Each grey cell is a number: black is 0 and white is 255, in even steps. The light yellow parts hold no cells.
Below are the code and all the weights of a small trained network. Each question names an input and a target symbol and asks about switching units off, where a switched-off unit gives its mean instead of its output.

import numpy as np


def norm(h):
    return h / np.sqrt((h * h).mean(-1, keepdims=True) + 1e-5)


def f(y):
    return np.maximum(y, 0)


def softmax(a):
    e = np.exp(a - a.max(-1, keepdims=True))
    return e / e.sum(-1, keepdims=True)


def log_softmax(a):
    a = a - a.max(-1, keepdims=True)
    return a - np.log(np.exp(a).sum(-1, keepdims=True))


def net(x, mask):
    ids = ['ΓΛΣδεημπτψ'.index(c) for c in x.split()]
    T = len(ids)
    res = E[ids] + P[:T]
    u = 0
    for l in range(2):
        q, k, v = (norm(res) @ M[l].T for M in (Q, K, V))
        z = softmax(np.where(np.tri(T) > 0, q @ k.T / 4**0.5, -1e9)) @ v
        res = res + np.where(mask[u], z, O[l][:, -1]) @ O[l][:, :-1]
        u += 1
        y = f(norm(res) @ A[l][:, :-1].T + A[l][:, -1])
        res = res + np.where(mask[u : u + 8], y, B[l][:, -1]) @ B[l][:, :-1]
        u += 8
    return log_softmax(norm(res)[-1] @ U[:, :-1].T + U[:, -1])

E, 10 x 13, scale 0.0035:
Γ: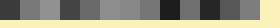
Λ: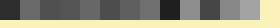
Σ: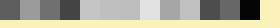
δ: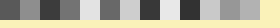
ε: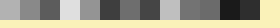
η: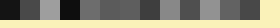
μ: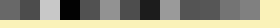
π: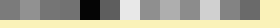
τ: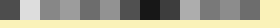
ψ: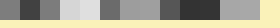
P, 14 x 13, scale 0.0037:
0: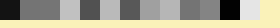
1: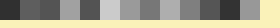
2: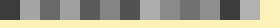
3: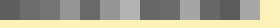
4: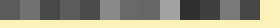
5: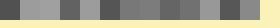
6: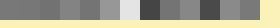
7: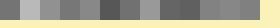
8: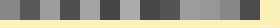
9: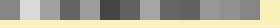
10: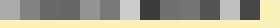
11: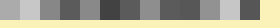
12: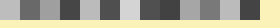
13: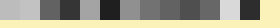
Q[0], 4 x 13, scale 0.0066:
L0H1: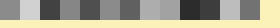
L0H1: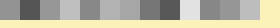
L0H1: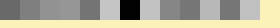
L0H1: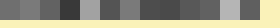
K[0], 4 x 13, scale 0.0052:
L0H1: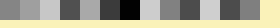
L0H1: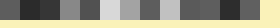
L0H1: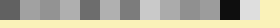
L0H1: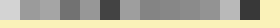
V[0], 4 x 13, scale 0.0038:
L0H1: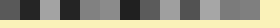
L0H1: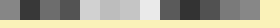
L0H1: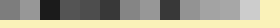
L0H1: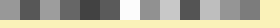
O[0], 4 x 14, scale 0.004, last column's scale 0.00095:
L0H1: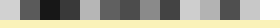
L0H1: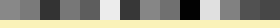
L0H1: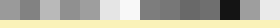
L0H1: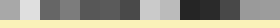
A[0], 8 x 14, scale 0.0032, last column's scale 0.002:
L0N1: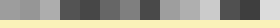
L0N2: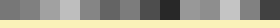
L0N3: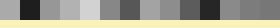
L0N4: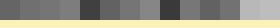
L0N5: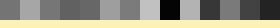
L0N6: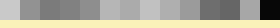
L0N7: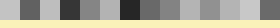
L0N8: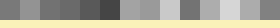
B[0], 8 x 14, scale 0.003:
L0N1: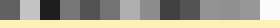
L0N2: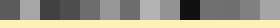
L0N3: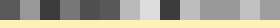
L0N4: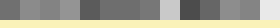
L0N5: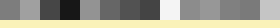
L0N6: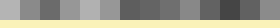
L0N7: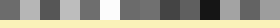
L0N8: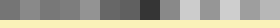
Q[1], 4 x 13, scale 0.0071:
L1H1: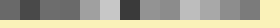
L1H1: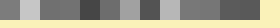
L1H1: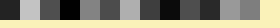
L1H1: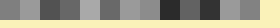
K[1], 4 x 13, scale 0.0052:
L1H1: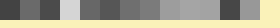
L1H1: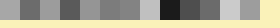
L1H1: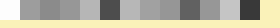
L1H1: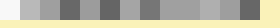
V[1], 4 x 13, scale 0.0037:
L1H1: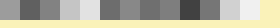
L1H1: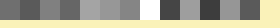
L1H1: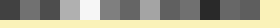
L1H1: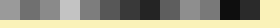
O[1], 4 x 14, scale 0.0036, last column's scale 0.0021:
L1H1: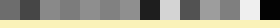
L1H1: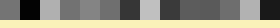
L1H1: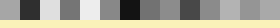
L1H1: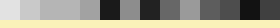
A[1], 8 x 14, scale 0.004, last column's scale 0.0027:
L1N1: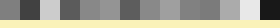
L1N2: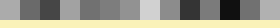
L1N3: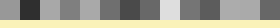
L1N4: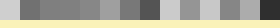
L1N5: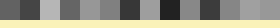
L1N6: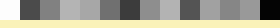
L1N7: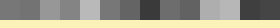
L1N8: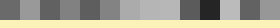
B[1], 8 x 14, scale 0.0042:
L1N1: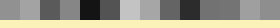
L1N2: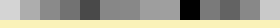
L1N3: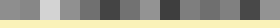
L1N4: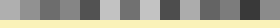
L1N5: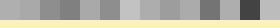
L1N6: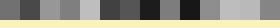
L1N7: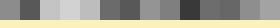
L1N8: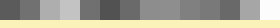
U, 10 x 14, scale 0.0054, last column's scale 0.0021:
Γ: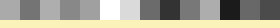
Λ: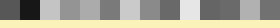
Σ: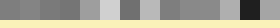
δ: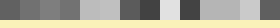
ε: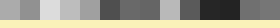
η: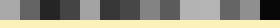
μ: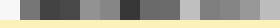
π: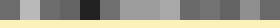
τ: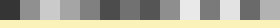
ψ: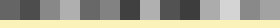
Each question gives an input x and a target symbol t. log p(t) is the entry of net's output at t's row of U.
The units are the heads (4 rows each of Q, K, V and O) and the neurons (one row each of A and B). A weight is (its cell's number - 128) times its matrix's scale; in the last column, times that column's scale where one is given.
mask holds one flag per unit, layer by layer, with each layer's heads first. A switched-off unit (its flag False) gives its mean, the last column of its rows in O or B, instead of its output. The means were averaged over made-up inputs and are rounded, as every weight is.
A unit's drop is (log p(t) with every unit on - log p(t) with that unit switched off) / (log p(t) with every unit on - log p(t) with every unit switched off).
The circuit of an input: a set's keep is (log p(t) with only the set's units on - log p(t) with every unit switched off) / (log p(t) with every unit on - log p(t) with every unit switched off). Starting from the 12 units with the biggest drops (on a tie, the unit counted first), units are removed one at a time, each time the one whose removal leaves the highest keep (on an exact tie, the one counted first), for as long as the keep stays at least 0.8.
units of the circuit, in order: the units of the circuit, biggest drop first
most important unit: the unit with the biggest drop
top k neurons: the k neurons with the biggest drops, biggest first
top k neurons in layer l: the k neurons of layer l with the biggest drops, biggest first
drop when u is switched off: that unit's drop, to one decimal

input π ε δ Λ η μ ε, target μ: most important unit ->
L0H1
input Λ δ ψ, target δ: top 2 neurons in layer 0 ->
(L0N3 L0N2)
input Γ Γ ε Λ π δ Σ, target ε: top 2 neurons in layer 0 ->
(L0N1 L0N6)
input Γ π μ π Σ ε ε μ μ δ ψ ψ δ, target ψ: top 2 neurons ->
(L1N3 L1N4)
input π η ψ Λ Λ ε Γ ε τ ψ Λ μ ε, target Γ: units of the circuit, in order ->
(L0H1 L1N8)
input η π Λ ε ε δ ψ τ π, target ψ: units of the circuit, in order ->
(L0H1 L1H1 L0N5)
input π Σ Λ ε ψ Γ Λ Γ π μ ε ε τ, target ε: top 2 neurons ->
(L1N7 L0N2)
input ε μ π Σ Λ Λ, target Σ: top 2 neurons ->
(L1N5 L0N1)
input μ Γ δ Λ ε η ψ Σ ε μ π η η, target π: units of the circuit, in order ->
(L0H1 L1H1)
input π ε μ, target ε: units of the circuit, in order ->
(L1H1 L0N5)
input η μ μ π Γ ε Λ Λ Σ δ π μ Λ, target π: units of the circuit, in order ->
(L1H1 L0H1)
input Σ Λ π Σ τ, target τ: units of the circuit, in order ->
(L0H1 L1N2)
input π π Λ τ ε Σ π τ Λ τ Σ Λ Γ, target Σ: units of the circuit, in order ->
(L1H1 L1N5 L0H1)
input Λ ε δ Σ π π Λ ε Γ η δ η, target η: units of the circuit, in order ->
(L0H1)
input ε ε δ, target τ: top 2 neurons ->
(L0N8 L1N2)
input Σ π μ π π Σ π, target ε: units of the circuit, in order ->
(L0H1 L1N8)
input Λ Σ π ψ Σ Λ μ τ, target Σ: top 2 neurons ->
(L0N2 L1N5)
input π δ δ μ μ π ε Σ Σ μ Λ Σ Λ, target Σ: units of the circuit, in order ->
(L1H1 L1N5 L0H1)
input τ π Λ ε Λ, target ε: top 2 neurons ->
(L1N7 L0N4)
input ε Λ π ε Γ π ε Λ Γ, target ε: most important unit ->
L1H1
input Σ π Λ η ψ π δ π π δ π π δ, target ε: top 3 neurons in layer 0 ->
(L0N1 L0N6 L0N5)
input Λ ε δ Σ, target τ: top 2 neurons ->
(L1N2 L1N8)
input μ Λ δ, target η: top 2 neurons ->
(L1N4 L0N1)
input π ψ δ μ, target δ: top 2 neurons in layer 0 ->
(L0N7 L0N1)
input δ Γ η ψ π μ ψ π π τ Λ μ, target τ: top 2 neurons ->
(L1N2 L1N8)
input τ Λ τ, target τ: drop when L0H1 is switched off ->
0.7
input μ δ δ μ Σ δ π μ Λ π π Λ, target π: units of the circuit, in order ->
(L1H1)
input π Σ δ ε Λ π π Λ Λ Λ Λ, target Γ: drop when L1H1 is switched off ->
-0.1
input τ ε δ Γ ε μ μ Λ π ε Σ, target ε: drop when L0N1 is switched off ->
0.1
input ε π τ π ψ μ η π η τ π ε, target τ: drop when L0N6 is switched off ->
0.0
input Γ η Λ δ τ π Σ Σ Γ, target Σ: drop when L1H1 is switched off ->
0.6
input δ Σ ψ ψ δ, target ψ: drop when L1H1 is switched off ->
0.3
